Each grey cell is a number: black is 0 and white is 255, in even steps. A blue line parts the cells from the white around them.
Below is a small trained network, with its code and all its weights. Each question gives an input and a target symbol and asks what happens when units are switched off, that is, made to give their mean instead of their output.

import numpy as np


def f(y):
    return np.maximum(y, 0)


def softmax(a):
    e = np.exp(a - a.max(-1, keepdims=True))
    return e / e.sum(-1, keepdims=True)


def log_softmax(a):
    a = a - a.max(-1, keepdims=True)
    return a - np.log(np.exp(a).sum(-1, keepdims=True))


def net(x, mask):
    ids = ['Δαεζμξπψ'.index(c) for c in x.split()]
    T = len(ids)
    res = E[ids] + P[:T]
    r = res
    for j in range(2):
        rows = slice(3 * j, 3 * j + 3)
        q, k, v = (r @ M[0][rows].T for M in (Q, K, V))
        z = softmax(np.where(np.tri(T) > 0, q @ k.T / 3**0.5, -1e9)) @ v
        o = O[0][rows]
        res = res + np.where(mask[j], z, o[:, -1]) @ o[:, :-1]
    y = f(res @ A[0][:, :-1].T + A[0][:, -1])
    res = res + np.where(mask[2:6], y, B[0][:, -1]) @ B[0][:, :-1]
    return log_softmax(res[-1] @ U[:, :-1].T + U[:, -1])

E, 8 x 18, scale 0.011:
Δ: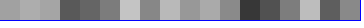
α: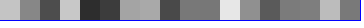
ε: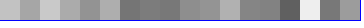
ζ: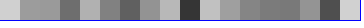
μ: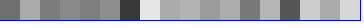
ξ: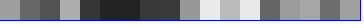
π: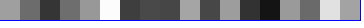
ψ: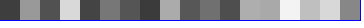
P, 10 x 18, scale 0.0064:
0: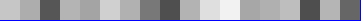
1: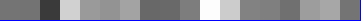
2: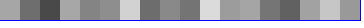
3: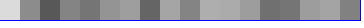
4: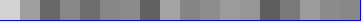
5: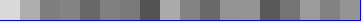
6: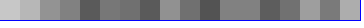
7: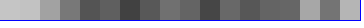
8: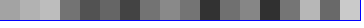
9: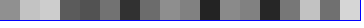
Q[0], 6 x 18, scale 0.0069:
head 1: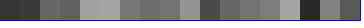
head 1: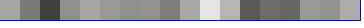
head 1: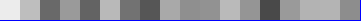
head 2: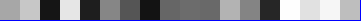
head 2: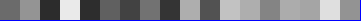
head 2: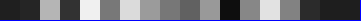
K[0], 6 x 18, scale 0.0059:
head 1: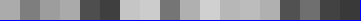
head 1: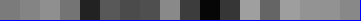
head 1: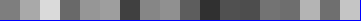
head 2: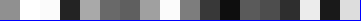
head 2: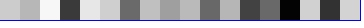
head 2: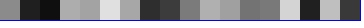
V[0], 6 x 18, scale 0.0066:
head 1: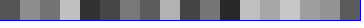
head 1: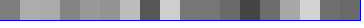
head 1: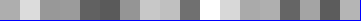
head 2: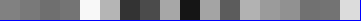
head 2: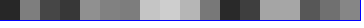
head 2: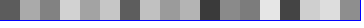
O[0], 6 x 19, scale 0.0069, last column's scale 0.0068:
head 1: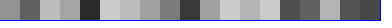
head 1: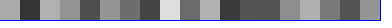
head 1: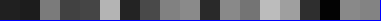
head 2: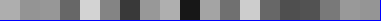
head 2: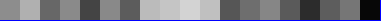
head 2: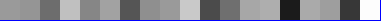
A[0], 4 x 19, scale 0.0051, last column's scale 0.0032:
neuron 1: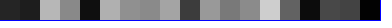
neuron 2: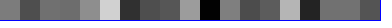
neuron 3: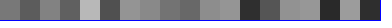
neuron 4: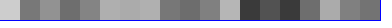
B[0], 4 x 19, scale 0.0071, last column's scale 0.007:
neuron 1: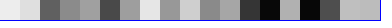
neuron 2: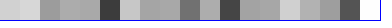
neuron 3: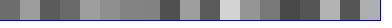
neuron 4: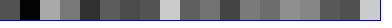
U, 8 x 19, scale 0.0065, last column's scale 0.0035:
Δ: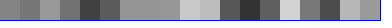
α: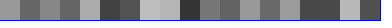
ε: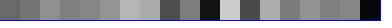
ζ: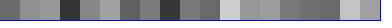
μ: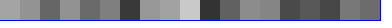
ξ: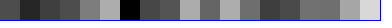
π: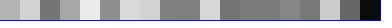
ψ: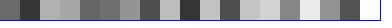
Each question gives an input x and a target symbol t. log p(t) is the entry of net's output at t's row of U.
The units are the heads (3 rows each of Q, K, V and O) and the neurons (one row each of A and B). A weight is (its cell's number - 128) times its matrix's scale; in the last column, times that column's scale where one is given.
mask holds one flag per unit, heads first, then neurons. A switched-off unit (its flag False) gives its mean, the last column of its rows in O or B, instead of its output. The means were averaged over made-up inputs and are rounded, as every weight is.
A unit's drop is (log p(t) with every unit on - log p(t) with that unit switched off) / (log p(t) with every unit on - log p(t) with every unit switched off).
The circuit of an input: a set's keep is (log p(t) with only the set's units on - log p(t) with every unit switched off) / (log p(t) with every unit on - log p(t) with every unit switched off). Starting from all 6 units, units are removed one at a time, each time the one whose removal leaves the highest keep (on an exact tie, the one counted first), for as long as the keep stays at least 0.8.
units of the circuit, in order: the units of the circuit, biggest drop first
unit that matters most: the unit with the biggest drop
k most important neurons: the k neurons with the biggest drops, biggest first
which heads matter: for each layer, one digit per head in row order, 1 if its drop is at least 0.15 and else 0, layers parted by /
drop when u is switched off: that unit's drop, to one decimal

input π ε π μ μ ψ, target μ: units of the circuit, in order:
head 2
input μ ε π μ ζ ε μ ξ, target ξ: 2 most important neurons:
neuron 2; neuron 1
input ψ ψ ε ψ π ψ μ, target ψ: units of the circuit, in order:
head 1; neuron 1
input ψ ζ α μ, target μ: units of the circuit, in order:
head 2; neuron 1; head 1
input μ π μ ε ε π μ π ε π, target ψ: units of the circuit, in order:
neuron 2; neuron 1
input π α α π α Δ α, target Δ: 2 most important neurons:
neuron 2; neuron 4
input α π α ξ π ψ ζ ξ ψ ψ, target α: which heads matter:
01
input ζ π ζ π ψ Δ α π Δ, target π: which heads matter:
10
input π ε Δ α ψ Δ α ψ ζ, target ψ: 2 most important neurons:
neuron 4; neuron 3
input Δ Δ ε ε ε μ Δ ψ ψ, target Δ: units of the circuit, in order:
head 2; head 1; neuron 1
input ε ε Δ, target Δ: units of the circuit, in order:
head 1; head 2
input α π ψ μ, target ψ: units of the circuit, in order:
head 1; neuron 4
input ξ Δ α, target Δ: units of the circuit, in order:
head 2; head 1
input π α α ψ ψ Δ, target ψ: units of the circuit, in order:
head 1
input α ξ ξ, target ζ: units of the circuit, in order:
head 1; head 2
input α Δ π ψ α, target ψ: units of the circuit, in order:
head 1; neuron 4
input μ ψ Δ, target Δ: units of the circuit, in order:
neuron 1; head 1; neuron 4; head 2
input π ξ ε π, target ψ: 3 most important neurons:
neuron 2; neuron 1; neuron 3
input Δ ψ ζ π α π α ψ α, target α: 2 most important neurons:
neuron 2; neuron 4
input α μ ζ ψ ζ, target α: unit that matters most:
neuron 1
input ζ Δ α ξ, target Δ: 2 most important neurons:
neuron 2; neuron 1
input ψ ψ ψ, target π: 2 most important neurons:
neuron 1; neuron 4
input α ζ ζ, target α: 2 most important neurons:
neuron 2; neuron 1
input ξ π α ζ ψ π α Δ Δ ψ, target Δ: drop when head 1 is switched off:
0.1
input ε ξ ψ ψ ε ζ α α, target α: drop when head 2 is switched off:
0.8
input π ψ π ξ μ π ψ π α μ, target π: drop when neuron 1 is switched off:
-0.2
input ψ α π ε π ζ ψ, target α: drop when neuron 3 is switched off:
0.0
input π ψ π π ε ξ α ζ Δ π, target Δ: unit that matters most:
neuron 2
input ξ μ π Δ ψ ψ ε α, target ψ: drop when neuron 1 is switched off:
0.1
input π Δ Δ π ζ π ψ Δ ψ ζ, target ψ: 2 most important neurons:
neuron 1; neuron 4
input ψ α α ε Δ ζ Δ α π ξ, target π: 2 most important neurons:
neuron 4; neuron 3
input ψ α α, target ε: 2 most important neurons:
neuron 1; neuron 2
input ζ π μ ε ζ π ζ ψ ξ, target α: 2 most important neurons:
neuron 2; neuron 4
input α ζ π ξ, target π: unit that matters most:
head 1
